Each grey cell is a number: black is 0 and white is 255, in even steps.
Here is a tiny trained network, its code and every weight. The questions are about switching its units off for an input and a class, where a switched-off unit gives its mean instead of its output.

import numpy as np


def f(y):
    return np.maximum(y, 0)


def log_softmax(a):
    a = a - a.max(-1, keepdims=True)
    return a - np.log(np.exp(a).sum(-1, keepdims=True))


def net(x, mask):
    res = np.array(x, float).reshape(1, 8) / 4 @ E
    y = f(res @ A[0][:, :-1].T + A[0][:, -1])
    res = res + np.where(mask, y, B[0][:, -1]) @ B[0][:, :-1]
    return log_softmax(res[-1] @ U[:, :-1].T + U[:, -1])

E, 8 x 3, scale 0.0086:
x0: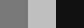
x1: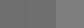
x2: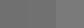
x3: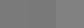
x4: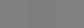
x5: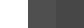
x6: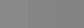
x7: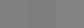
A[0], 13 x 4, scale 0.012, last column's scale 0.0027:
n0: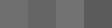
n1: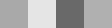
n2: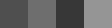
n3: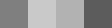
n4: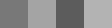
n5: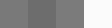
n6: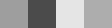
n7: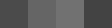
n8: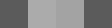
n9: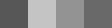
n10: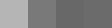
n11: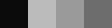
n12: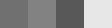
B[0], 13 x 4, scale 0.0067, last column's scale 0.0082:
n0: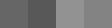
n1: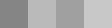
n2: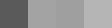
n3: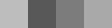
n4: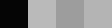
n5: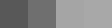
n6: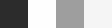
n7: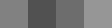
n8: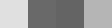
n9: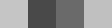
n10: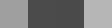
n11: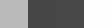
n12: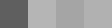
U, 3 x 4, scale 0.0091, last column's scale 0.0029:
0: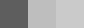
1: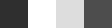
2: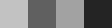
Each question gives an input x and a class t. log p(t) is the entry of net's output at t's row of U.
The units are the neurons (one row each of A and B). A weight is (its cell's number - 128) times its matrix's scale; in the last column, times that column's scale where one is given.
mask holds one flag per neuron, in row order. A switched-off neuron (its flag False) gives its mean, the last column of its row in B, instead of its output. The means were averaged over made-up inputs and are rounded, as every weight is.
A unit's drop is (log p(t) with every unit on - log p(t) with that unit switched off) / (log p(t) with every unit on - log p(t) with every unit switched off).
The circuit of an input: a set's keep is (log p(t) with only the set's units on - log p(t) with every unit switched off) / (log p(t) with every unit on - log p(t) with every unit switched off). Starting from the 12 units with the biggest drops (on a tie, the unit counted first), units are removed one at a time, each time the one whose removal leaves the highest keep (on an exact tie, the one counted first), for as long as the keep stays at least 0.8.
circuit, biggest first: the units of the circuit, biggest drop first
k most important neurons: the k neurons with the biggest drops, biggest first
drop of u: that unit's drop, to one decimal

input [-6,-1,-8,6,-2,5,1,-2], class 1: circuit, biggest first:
(n6)
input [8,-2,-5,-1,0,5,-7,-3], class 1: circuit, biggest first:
(n4; n11)
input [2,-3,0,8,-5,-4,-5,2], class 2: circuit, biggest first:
(n6; n11)
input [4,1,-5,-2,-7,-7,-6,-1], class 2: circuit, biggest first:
(n11; n6)
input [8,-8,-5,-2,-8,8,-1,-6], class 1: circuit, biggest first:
(n4; n1)
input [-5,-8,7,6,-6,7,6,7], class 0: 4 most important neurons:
(n6; n11; n9; n8)
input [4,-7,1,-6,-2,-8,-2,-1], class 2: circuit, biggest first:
(n11; n9)
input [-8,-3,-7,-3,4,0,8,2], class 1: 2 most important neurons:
(n6; n11)
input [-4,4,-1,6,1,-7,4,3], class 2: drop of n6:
-0.1
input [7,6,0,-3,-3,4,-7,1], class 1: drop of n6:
-0.2
